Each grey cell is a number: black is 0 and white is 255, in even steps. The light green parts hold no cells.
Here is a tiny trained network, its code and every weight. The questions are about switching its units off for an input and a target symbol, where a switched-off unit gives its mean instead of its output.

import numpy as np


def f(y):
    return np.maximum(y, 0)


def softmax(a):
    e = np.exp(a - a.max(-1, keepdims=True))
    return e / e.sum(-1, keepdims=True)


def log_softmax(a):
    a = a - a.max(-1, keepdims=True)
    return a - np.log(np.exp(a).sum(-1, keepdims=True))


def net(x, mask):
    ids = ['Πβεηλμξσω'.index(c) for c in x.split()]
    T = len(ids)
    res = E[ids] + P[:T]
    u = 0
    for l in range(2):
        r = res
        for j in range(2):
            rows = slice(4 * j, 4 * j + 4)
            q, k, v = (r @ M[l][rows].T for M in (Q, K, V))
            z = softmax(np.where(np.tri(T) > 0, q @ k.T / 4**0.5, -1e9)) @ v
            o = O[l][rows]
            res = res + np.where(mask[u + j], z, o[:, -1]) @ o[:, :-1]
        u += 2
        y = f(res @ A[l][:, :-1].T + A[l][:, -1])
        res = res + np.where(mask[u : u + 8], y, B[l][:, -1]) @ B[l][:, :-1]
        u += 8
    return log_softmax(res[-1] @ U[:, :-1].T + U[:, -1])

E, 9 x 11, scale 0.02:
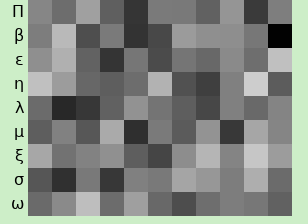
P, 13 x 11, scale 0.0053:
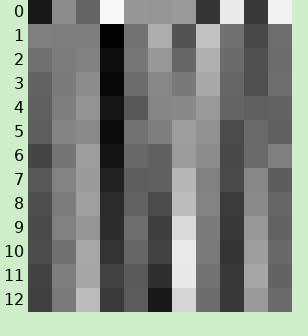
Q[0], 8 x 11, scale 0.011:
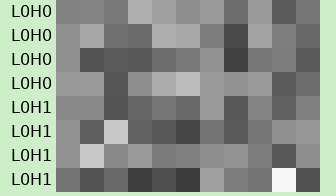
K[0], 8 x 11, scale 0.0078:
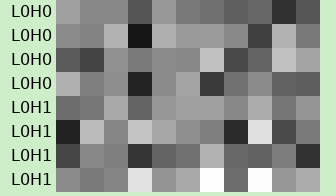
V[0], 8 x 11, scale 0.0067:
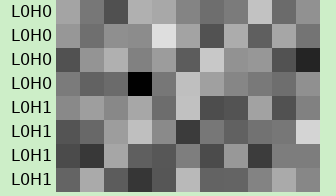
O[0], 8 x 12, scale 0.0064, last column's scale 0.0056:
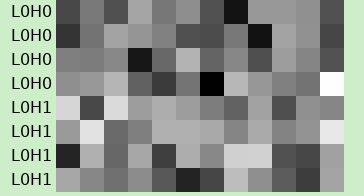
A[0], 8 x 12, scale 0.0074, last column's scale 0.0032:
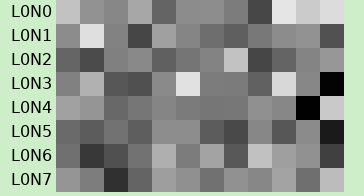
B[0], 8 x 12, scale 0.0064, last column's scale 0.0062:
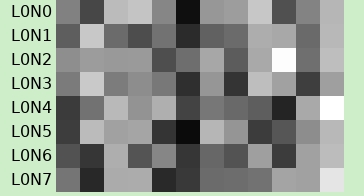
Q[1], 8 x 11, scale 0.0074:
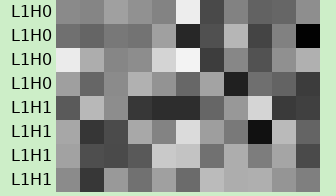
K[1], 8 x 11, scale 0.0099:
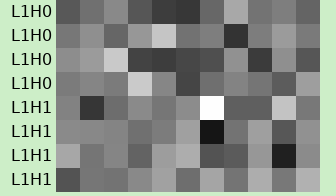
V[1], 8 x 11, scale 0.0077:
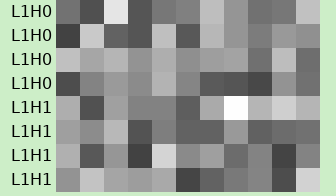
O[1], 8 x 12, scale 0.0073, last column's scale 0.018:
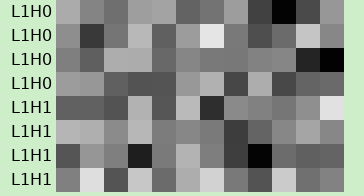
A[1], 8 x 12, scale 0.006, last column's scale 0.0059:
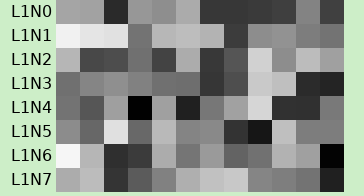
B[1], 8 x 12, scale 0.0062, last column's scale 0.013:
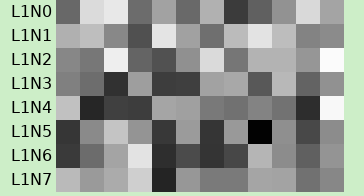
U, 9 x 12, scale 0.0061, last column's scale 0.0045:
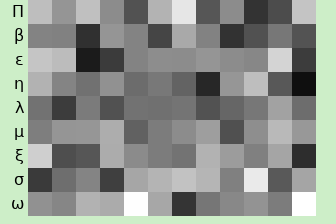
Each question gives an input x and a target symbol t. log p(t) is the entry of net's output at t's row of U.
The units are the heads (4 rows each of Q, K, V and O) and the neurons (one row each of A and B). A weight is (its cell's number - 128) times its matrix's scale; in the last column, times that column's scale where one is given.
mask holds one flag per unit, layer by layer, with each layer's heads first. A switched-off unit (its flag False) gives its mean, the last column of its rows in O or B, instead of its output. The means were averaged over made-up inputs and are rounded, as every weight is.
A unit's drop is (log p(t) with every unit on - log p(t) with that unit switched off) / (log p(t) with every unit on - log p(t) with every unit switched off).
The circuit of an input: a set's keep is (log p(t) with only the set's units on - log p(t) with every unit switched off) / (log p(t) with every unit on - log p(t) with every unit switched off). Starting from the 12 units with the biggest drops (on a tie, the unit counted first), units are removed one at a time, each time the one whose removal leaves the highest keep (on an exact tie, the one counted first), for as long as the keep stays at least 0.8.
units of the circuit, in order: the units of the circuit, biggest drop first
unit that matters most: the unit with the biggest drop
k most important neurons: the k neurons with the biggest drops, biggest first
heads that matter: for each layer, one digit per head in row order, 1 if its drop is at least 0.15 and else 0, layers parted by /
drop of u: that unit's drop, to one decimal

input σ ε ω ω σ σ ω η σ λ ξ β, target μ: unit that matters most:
L0H0
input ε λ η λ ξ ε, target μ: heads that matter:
01 / 01
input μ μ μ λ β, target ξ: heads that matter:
00 / 01
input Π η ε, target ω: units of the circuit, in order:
[L1H0; L0H1]
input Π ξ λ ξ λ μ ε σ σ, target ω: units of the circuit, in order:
[L1H0; L0H1; L0H0]
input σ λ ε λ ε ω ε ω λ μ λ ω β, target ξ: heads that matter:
01 / 01
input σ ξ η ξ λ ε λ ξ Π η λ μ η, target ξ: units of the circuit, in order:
[L1H1; L0N2; L0H1]
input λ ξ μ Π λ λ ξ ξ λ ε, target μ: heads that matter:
00 / 01
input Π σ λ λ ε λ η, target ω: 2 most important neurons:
[L0N4; L0N0]
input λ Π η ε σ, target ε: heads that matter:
10 / 10
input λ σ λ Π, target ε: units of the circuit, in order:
[L1H0; L0N6]
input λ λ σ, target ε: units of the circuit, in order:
[L1H0; L0N6; L0H0]
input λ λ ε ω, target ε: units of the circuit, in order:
[L1H0; L0H0; L0N6]
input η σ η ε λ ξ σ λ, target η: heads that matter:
11 / 10
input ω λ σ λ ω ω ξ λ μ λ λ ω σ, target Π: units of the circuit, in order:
[L1H0; L0H0]
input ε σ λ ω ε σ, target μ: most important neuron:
[L1N4]
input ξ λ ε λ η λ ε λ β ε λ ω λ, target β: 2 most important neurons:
[L1N2; L0N5]
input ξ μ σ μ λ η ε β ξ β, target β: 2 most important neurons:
[L1N2; L0N4]
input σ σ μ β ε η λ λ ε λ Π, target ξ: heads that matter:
11 / 01
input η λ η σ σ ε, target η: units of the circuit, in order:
[L1H0; L0H1]
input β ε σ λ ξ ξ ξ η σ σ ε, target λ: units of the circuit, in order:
[L1H1; L0H1]
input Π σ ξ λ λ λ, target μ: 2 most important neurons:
[L1N4; L0N0]
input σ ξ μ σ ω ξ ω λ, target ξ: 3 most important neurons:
[L0N2; L1N0; L0N6]
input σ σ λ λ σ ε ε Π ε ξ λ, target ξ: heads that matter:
01 / 01
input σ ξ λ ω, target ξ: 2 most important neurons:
[L0N2; L1N0]
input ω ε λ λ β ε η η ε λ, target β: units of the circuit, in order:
[L1H1; L1N2; L0N5]
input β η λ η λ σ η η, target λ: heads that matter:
01 / 01
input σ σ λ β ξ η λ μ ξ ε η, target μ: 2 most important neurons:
[L1N4; L0N4]
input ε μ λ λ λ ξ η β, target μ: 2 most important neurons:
[L1N4; L0N0]
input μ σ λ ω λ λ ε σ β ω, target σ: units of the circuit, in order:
[L1H0; L0H0; L0H1]
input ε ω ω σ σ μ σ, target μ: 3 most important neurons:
[L1N4; L1N5; L0N1]
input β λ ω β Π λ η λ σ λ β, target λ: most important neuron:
[L0N4]
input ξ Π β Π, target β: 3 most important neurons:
[L1N2; L0N6; L0N0]
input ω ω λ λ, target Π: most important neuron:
[L0N5]
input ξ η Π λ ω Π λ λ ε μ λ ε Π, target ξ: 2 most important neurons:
[L0N4; L1N2]
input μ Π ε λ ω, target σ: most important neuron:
[L0N7]
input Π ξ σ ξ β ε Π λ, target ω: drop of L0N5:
-0.1
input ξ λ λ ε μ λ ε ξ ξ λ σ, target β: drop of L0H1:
0.4
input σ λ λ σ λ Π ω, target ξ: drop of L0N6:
0.1
